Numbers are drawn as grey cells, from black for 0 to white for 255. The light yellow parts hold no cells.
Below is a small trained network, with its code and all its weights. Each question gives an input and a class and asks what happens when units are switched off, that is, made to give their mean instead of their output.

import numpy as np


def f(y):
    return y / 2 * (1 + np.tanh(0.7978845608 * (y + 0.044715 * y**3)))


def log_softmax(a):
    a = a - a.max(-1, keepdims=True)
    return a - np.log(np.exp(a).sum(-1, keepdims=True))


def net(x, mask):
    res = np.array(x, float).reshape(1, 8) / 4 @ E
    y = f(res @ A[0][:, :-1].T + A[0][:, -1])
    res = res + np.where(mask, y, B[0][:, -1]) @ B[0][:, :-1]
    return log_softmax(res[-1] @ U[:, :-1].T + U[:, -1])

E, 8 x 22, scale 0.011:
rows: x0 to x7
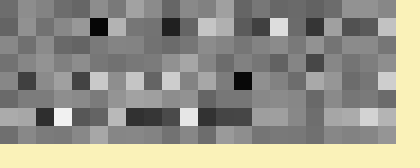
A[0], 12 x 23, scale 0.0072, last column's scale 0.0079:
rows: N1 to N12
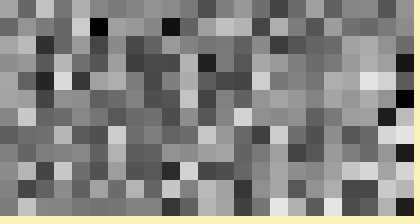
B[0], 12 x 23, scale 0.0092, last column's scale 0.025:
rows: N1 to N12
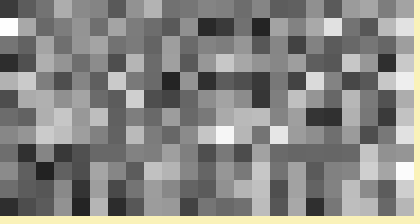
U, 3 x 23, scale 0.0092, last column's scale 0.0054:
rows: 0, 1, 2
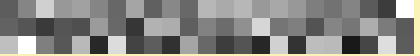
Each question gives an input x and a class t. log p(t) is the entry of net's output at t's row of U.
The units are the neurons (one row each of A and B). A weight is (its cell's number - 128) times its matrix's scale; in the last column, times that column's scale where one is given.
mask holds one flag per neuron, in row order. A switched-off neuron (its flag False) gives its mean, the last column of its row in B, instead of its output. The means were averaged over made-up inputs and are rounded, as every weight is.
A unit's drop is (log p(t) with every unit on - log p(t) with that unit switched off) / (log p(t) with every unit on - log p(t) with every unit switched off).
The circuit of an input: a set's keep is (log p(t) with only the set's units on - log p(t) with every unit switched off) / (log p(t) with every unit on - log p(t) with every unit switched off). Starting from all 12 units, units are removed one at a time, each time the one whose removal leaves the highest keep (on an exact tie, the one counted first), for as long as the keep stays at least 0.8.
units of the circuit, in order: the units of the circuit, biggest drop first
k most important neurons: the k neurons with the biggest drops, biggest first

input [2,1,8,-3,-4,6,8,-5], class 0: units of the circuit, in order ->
[N6]
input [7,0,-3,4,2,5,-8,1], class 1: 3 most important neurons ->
[N8 N6 N4]
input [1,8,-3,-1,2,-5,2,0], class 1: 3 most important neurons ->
[N12 N9 N10]
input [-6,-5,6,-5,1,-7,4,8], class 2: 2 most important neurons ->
[N5 N11]
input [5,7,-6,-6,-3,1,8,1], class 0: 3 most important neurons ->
[N8 N6 N4]
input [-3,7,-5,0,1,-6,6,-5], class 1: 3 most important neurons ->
[N10 N12 N9]
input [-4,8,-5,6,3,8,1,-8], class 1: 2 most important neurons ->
[N12 N9]
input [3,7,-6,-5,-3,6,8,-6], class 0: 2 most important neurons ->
[N8 N6]
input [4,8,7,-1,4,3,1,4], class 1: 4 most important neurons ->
[N12 N9 N11 N6]
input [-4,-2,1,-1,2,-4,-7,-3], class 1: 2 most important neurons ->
[N8 N6]
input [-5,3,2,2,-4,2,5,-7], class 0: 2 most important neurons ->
[N6 N4]
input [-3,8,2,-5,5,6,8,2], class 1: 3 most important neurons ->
[N10 N12 N9]
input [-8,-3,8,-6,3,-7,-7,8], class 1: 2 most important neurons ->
[N8 N6]
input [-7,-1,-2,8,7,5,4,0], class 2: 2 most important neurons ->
[N5 N12]
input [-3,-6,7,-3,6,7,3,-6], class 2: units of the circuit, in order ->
[N5]
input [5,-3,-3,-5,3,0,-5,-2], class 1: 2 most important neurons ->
[N8 N6]
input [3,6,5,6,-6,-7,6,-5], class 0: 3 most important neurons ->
[N8 N6 N4]
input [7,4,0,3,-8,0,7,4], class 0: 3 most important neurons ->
[N6 N4 N8]
